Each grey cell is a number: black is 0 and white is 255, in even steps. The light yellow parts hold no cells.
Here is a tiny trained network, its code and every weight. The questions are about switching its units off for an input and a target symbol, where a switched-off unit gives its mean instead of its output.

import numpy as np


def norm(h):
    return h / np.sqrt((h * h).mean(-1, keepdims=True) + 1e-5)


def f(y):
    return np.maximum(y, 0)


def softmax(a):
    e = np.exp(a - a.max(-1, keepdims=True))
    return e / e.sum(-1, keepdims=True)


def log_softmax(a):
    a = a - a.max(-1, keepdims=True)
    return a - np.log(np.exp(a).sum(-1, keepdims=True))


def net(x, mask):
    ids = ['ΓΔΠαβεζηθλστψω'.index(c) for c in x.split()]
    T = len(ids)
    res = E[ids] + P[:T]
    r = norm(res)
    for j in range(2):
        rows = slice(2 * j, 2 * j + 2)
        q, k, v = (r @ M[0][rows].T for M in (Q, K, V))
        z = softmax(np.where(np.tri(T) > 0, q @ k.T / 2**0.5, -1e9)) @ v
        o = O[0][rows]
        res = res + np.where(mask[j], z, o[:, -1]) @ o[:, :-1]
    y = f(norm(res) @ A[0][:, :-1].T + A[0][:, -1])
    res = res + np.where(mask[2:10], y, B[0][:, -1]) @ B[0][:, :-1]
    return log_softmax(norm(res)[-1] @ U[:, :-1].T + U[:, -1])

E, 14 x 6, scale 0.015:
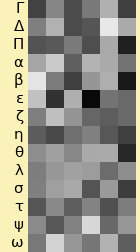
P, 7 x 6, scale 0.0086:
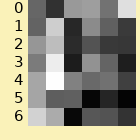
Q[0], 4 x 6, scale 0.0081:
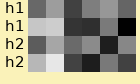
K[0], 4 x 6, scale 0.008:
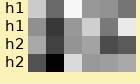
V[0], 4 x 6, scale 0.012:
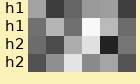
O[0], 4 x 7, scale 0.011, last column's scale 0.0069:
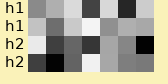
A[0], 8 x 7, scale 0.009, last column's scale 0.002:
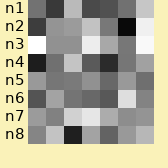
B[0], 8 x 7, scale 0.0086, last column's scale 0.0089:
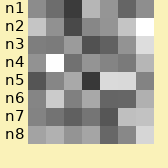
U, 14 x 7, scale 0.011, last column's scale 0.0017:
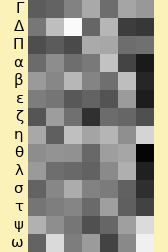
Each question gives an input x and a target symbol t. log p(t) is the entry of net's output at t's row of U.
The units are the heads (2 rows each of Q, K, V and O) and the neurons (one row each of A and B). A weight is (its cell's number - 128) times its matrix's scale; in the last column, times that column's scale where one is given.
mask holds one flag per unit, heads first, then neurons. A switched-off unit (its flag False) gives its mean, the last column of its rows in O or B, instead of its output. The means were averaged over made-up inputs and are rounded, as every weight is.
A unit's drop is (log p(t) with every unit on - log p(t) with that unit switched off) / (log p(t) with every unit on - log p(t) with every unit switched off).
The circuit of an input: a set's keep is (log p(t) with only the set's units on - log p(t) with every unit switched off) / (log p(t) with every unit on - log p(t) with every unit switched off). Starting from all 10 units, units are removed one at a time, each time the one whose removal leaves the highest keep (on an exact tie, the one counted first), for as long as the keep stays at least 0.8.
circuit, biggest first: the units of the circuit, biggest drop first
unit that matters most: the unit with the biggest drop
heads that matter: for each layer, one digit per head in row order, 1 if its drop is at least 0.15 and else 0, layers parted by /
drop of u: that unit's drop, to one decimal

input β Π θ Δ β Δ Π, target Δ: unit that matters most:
h1
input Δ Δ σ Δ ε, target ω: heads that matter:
10
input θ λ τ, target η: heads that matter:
11
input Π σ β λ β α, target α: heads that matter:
11
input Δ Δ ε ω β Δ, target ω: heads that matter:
10
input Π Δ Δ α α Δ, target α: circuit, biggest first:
(h2 h1)
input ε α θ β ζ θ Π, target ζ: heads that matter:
10
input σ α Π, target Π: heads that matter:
01
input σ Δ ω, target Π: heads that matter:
01
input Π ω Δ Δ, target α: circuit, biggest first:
(h1 h2)
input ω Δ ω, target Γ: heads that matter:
11
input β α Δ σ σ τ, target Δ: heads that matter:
10
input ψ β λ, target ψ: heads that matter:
01
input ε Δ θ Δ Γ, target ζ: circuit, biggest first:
(h1)
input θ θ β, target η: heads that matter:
11
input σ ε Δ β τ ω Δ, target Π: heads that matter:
01
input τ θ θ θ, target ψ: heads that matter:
11
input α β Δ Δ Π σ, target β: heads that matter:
10
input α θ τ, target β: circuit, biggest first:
(h1 h2)
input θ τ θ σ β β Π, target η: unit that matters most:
h1
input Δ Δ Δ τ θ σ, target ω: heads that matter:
11
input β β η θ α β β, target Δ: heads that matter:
10
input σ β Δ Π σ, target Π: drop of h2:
0.8
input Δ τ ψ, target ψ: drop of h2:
0.6
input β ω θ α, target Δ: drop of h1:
0.6
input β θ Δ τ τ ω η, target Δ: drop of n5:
0.0
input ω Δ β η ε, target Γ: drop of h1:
0.2
